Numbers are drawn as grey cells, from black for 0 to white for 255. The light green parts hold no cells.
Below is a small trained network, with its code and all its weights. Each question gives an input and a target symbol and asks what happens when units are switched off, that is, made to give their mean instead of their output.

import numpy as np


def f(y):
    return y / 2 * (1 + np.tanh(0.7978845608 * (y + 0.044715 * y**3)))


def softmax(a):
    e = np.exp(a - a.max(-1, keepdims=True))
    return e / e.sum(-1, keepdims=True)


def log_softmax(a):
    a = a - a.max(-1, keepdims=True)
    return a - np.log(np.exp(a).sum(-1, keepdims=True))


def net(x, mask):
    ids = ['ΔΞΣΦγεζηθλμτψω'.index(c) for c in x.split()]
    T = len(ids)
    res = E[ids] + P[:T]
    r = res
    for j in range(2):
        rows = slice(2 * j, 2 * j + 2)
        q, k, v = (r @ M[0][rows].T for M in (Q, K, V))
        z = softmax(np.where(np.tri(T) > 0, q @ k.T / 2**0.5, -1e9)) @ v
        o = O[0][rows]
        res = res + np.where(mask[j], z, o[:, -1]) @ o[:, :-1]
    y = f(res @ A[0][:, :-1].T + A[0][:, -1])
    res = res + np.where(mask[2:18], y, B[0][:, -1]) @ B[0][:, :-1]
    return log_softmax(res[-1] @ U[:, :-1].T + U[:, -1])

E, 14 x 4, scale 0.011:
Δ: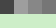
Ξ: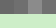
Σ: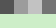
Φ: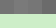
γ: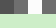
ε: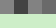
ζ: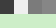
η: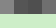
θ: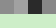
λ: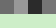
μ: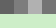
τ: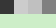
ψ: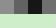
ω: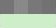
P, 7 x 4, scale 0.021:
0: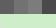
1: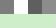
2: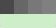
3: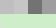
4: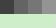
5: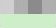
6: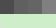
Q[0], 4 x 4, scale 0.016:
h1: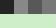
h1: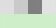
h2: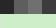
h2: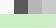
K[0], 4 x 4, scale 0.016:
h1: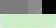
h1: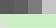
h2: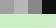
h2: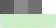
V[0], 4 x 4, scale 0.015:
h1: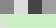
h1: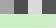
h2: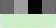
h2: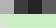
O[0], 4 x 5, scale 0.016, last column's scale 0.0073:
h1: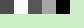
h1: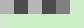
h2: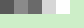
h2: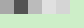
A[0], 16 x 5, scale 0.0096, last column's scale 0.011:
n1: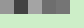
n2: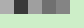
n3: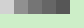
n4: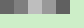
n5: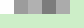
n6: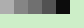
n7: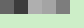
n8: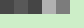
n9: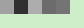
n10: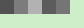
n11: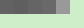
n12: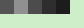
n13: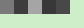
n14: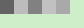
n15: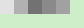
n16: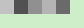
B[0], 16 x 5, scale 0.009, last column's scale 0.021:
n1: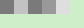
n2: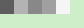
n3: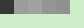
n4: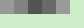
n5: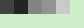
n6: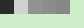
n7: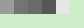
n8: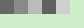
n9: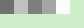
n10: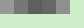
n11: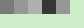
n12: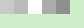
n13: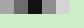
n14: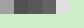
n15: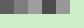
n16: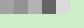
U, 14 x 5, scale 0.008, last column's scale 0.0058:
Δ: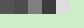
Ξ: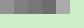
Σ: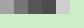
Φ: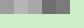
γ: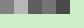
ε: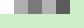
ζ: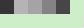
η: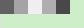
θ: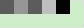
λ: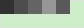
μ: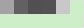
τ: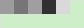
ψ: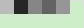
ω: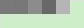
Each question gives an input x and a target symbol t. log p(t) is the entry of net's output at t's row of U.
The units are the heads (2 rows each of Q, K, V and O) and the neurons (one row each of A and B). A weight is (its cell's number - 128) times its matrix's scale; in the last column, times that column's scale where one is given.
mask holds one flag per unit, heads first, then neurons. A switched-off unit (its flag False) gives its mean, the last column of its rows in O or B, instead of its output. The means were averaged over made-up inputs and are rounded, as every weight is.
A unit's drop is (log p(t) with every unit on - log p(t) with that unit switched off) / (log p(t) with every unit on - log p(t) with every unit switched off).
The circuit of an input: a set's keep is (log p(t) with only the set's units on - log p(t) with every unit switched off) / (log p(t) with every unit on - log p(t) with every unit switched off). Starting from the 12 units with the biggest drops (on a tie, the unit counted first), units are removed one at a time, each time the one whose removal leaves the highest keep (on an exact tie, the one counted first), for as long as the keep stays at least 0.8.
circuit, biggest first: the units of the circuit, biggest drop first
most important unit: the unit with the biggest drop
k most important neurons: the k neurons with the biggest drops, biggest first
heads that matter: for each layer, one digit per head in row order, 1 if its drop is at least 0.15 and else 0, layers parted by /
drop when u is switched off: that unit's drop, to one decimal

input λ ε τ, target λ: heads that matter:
11
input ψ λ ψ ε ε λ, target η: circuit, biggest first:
n13; n14
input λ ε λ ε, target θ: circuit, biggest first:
h1
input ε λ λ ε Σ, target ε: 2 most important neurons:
n13; n9
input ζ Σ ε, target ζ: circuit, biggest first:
h1; n13
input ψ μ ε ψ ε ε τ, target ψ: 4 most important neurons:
n14; n9; n2; n1
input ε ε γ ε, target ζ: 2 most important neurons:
n6; n3
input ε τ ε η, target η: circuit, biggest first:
n14; n13
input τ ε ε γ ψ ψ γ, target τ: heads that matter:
01
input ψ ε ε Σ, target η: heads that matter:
10
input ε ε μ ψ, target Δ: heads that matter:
01
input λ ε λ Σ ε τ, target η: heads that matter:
11
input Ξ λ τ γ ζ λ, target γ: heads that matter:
11
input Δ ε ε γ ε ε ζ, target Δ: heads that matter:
01
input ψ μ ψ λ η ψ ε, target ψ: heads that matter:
11
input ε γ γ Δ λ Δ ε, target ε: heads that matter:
10
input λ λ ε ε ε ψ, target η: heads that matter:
00
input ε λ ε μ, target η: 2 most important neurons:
n14; n13
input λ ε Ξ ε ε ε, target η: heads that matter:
00
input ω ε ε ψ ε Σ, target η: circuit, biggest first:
n13
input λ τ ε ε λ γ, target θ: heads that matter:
11
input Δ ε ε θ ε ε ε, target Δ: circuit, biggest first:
h2; n9; n1; n13
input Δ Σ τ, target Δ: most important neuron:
n9
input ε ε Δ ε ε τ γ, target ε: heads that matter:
10
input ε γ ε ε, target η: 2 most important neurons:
n14; n13
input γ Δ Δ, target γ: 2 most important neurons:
n13; n9
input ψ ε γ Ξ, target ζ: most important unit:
h2
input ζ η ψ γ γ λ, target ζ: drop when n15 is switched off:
0.0
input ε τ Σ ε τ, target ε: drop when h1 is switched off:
0.5
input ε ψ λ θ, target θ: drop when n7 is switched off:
0.2
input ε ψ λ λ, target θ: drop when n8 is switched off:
-0.1
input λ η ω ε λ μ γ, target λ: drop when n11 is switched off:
0.1
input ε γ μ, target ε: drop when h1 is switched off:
0.4
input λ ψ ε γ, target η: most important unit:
n14
